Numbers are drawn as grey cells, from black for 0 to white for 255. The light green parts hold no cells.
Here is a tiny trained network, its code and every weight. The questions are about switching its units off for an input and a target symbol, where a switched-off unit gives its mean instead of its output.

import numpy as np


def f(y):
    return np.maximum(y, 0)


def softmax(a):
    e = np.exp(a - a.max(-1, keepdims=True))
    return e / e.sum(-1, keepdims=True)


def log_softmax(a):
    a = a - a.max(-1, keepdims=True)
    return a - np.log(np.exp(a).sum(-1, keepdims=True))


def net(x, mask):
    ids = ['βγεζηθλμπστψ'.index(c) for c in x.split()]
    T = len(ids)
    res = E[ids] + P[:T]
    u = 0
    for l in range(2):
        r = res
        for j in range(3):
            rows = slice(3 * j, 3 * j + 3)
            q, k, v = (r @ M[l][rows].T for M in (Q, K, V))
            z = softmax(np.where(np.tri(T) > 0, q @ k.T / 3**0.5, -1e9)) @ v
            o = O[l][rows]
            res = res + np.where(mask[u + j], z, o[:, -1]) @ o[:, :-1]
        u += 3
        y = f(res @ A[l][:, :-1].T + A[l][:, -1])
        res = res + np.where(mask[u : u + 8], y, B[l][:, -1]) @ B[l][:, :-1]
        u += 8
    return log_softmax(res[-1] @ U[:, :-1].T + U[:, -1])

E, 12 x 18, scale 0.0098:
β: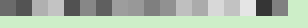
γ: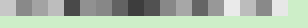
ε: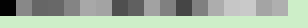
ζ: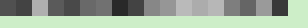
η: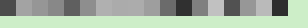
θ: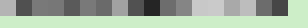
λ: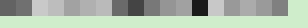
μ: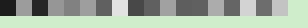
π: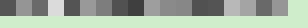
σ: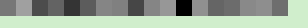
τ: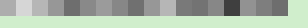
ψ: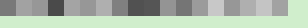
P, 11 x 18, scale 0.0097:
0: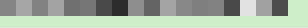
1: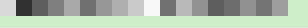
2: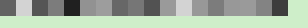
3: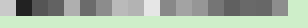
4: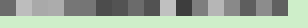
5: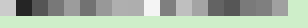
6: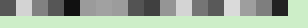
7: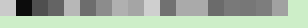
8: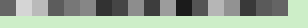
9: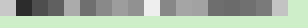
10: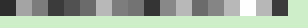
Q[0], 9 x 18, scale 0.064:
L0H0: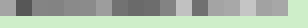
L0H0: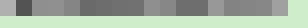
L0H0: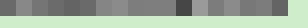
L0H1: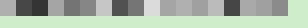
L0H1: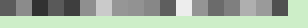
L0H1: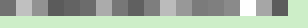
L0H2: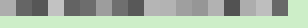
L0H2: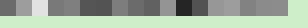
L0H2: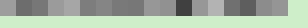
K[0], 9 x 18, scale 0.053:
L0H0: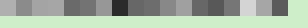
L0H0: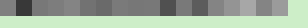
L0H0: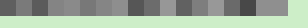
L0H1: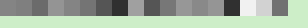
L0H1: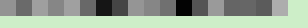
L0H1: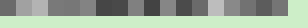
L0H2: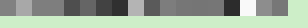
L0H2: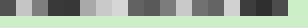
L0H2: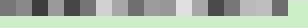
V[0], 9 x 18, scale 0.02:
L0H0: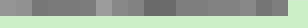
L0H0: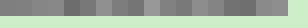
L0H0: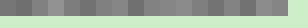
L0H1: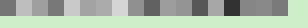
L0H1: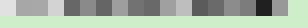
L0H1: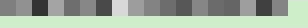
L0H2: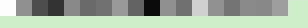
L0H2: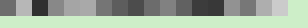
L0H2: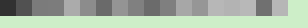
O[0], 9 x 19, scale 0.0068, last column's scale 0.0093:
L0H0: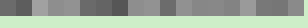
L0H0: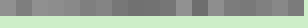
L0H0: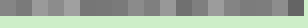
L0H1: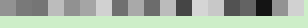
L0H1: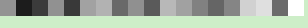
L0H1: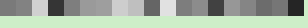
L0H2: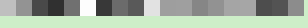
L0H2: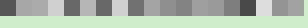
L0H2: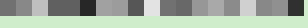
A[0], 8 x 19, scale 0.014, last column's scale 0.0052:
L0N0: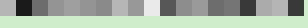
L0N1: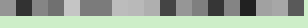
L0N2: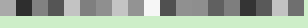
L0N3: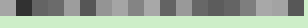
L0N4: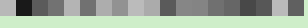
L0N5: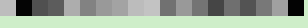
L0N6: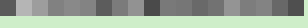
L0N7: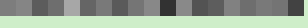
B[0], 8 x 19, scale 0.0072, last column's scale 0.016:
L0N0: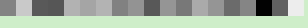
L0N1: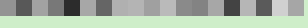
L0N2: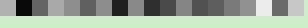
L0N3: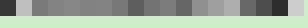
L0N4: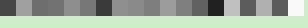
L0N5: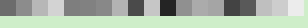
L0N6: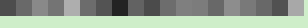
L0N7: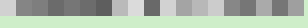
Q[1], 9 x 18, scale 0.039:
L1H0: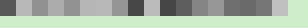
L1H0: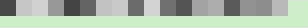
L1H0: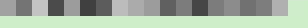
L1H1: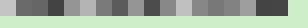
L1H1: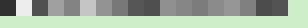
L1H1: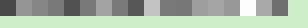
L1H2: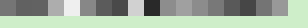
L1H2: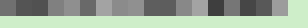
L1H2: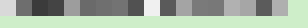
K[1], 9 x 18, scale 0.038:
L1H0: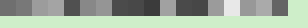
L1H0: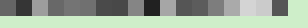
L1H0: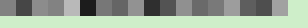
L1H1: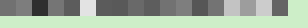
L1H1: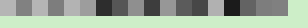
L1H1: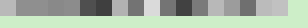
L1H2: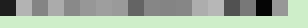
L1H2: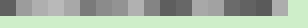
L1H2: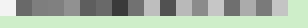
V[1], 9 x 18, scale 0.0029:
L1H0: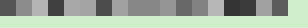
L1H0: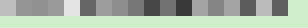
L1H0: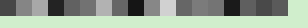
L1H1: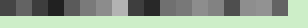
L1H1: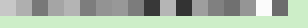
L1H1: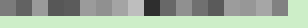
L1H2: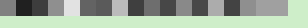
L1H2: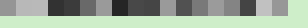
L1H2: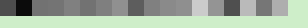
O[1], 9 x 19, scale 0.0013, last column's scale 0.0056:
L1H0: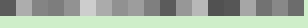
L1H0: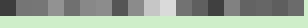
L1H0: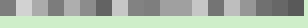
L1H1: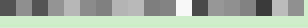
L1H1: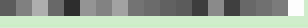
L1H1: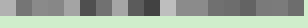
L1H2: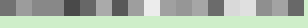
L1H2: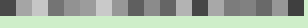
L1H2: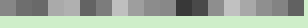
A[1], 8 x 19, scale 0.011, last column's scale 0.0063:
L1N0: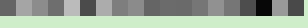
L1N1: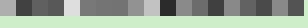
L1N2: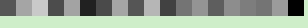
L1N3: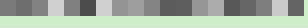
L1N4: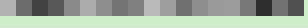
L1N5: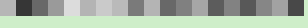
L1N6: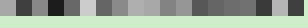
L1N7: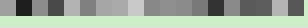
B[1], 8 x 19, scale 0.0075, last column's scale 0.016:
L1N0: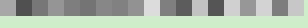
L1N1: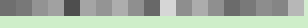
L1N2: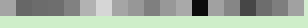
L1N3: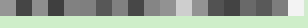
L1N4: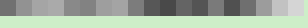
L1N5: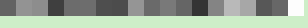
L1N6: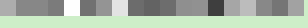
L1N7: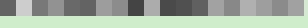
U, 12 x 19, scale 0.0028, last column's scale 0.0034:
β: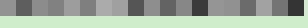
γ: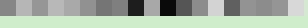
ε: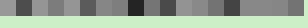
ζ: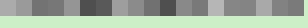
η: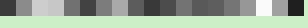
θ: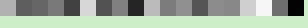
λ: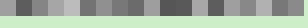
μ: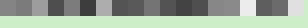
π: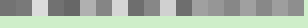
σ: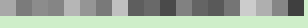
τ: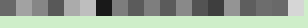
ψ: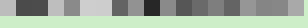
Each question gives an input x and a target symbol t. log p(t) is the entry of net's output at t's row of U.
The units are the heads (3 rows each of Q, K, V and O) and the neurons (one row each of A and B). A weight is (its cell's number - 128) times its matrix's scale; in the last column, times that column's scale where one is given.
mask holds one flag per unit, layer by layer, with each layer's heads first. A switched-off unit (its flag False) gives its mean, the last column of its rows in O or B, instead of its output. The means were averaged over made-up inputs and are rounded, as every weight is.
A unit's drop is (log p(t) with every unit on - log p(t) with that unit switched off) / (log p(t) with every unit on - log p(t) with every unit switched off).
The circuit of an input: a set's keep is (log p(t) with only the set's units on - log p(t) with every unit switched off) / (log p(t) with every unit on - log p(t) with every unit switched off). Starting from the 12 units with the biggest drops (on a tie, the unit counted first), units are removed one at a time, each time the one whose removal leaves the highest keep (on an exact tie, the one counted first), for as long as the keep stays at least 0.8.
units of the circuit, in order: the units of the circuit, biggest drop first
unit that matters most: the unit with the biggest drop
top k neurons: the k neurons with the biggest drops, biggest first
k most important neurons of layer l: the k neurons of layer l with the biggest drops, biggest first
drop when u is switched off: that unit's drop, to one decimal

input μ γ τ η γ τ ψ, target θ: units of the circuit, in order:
[L0H1]
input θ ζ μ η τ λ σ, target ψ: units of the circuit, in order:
[L0H1 L0H2]
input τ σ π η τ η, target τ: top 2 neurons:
[L0N5 L1N5]
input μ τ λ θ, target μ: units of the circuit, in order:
[L0H1 L0N2 L1N5 L1N7]
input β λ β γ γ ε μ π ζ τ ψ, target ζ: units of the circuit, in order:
[L0H1 L0N7]
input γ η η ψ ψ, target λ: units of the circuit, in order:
[L1N0 L0H1 L0H2]
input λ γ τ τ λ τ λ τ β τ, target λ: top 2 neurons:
[L1N0 L0N0]
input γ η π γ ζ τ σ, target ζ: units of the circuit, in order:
[L0H1 L0N7]
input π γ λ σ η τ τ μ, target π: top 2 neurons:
[L0N1 L0N3]
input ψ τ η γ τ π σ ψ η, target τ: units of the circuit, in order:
[L0H1 L0H2]
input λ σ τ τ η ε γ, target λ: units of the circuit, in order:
[L0H1 L1N0 L0H2]
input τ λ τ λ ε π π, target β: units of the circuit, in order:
[L1N2 L0H1 L0H2]
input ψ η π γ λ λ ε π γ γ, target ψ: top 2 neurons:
[L0N2 L1N1]
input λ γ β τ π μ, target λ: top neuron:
[L1N0]
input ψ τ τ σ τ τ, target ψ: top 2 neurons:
[L0N2 L1N1]
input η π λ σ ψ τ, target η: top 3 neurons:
[L0N4 L0N2 L1N7]
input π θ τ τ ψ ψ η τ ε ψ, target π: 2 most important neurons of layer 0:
[L0N1 L0N3]
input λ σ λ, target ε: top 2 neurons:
[L1N3 L0N4]
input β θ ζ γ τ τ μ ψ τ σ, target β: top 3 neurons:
[L1N2 L0N5 L0N3]
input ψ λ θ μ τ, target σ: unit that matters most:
L0H2
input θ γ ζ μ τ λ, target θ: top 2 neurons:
[L0N5 L0N2]
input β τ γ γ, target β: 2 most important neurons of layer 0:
[L0N5 L0N3]
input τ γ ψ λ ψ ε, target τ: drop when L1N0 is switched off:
0.0
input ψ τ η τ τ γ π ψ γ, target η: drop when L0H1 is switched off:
0.5
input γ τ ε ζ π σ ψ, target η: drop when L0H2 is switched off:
0.9
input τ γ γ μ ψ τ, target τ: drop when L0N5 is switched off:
0.3
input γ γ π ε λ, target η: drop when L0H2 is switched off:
0.8
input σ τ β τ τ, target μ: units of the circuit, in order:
[L0H2]
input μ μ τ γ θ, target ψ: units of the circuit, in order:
[L0H1 L0H2]
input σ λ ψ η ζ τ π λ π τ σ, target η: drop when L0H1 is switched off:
0.4
